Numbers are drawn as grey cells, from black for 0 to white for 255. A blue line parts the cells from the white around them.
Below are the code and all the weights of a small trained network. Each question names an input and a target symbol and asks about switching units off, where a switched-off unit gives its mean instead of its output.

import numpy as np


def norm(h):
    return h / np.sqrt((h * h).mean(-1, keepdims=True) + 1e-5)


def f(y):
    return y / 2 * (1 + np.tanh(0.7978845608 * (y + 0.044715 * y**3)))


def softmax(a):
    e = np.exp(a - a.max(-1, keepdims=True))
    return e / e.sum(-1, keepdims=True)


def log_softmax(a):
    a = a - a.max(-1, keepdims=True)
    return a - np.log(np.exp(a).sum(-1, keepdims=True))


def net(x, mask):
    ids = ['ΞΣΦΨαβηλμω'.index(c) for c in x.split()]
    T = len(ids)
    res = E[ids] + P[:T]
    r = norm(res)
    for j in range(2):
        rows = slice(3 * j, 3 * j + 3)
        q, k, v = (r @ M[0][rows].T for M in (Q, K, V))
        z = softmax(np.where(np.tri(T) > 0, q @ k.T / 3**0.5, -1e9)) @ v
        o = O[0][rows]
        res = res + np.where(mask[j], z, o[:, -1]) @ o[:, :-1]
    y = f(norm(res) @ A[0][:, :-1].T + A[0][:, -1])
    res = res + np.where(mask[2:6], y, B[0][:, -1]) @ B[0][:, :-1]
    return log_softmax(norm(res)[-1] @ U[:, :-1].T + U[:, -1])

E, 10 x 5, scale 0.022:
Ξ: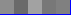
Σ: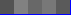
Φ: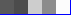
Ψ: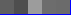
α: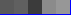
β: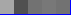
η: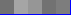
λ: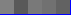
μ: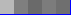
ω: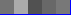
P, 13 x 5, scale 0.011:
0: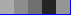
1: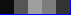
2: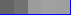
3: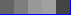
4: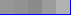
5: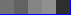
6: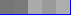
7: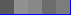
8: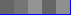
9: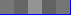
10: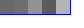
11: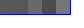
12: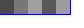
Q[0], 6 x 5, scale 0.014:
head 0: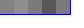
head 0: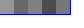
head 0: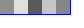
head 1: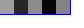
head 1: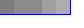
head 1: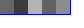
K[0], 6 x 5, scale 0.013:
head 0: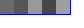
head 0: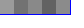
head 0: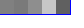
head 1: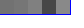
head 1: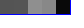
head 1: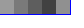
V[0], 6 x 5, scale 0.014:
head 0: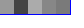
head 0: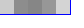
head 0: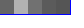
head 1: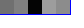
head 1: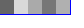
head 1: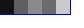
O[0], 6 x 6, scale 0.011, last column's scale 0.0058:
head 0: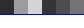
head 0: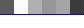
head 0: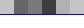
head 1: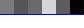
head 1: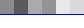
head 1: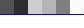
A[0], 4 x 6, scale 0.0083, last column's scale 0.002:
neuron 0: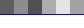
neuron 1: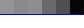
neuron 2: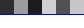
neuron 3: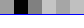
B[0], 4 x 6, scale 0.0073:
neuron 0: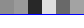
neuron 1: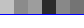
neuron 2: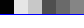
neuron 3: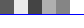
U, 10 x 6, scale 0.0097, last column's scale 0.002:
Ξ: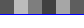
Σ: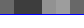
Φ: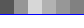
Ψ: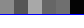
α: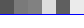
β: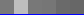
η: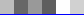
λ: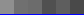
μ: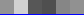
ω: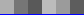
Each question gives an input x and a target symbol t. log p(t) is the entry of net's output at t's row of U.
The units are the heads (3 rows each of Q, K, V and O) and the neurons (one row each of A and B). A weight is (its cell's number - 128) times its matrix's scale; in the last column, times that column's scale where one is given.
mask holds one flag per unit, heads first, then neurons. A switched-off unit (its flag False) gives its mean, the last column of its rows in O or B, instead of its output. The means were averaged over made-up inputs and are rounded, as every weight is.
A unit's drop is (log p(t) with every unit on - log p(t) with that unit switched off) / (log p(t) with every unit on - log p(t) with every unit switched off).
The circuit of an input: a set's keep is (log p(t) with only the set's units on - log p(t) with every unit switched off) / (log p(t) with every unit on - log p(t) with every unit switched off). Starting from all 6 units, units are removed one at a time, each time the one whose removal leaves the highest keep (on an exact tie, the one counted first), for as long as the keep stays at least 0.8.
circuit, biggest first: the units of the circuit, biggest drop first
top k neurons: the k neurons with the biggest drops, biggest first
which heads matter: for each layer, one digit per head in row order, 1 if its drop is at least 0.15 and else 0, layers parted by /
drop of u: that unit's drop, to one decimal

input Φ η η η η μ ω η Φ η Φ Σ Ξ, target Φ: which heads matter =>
11
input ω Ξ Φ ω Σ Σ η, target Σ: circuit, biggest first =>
(head 0; head 1)
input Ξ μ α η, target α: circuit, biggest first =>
(head 1)
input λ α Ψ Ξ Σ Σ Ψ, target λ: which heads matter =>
01
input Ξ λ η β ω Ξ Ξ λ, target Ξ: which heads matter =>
11
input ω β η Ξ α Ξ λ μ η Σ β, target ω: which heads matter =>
01
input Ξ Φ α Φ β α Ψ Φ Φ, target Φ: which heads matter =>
10
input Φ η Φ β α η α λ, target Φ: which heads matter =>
10
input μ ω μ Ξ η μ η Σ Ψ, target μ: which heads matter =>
01
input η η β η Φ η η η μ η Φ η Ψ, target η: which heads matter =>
11
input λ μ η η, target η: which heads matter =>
01
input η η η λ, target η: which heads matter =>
01
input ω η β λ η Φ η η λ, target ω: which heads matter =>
11
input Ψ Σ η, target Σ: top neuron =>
(neuron 3)
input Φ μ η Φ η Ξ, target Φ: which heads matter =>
10
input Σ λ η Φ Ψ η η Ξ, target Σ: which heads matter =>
11
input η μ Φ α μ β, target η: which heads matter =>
01
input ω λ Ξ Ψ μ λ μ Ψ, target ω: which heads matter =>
11
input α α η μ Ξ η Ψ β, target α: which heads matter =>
01
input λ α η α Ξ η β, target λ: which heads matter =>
01
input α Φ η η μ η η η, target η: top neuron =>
(neuron 3)
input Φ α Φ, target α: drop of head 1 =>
0.5
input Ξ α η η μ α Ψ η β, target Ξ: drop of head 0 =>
0.4
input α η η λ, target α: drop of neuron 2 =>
0.1
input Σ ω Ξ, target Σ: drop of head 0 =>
0.7
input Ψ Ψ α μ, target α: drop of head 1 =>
0.9
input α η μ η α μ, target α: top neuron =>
(neuron 2)
